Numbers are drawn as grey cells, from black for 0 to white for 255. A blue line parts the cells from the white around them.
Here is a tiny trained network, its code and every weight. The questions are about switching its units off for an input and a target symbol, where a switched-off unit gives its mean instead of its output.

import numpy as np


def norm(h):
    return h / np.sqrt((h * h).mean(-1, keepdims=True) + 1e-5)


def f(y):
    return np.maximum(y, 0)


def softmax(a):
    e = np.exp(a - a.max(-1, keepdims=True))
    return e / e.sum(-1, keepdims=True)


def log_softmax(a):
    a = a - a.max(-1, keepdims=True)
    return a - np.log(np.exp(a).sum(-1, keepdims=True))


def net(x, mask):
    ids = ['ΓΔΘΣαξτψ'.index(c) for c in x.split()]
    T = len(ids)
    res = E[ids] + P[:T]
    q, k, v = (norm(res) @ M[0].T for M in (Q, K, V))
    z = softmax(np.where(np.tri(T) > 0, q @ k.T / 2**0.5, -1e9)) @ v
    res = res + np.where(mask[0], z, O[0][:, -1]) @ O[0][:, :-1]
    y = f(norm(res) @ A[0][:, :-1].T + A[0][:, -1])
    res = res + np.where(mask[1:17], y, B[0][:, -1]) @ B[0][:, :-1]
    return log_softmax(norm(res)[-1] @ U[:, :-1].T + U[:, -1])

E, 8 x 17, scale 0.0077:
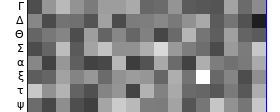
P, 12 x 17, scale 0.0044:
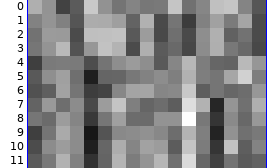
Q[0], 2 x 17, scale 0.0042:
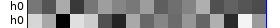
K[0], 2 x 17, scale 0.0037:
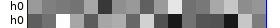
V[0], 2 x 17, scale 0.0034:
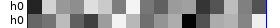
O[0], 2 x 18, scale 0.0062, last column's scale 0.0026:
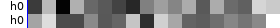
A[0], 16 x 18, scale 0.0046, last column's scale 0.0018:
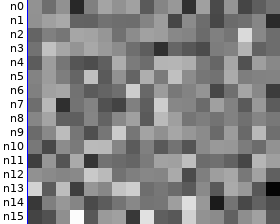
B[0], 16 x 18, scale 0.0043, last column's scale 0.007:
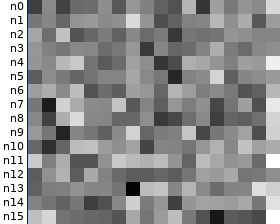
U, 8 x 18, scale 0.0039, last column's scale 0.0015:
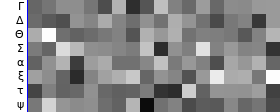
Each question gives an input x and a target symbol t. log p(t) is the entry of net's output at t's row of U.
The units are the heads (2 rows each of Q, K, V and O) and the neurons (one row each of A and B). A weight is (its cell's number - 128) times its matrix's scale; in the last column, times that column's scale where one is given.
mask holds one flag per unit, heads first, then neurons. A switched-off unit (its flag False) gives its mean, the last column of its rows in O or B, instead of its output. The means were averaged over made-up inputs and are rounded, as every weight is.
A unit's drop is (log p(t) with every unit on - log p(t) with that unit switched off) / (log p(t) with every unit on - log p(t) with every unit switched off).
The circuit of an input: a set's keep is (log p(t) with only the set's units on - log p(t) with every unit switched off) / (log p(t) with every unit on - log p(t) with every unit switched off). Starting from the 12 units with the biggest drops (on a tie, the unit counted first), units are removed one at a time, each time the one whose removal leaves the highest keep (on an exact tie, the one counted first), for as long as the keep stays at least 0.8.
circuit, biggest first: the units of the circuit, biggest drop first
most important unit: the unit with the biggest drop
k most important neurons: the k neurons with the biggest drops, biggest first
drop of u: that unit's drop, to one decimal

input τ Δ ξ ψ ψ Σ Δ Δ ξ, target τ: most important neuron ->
[n0]
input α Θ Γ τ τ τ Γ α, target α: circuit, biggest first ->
[h0; n13; n0]
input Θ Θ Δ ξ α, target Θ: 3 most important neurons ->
[n15; n7; n8]
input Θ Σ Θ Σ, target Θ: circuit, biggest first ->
[h0; n15; n7]
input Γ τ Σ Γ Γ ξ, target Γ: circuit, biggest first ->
[h0; n7]
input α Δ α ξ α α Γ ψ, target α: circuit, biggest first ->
[h0; n13; n11]
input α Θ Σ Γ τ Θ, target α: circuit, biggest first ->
[h0; n13]
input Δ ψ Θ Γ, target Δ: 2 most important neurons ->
[n15; n4]
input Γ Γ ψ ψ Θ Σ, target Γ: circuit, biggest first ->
[h0; n7; n15]
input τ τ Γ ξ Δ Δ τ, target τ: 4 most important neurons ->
[n11; n15; n0; n13]
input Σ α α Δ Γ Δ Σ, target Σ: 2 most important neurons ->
[n7; n4]
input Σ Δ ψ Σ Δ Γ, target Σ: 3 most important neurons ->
[n7; n15; n4]
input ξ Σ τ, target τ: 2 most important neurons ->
[n11; n15]
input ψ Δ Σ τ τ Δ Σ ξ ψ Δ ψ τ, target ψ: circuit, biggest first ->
[h0]
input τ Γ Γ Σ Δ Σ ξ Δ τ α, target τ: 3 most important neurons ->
[n0; n11; n15]
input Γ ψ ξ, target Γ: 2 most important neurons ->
[n7; n15]
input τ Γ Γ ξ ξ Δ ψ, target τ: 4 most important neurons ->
[n11; n15; n0; n13]
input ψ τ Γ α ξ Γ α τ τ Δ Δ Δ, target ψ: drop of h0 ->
1.3
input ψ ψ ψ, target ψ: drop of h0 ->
1.0
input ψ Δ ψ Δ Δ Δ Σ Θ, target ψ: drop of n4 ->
-0.1
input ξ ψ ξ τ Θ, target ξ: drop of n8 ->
0.2
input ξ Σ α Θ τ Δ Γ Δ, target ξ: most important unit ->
n14
